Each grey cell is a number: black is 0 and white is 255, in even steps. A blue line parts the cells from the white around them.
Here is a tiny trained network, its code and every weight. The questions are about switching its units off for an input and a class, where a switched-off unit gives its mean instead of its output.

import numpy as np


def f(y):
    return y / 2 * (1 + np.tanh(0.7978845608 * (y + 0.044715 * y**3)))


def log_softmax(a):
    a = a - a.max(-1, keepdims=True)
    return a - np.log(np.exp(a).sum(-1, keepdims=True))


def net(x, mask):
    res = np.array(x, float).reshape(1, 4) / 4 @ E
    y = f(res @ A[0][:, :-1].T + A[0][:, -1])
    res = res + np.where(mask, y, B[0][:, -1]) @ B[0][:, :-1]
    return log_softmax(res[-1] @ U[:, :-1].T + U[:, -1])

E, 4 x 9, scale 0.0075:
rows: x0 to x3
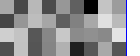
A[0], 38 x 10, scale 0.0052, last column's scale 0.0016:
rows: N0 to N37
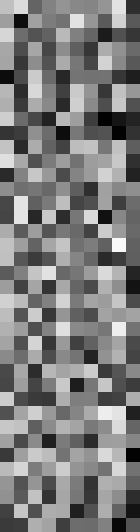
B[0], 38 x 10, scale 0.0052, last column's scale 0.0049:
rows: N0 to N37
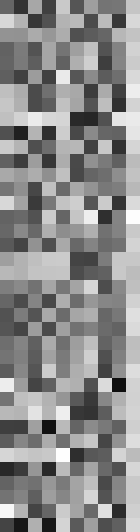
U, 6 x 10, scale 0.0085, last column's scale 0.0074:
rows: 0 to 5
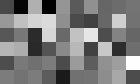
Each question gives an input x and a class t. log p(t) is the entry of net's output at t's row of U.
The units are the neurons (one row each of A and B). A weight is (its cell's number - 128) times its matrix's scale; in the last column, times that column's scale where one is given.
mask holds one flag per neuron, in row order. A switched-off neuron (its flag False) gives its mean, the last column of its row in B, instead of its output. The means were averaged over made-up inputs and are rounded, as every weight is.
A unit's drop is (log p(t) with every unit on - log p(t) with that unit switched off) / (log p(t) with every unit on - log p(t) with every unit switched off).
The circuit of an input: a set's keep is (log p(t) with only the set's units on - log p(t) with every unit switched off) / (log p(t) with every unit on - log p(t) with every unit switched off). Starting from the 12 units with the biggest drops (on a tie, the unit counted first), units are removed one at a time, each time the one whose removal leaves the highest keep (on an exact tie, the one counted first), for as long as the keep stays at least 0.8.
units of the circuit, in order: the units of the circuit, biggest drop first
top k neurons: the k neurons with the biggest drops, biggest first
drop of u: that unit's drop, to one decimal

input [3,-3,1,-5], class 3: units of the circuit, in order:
(N1 N6)
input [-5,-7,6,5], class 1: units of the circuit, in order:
(N8)
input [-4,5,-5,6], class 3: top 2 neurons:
(N36 N27)
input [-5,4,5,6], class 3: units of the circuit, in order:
(N36 N27)
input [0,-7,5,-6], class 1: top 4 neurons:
(N8 N18 N28 N2)
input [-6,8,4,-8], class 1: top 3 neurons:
(N29 N32 N19)
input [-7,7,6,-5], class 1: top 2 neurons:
(N29 N32)
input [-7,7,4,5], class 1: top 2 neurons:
(N29 N32)
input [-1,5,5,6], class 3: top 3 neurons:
(N36 N27 N14)
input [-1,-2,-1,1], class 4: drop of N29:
0.2
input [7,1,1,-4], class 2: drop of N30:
0.0
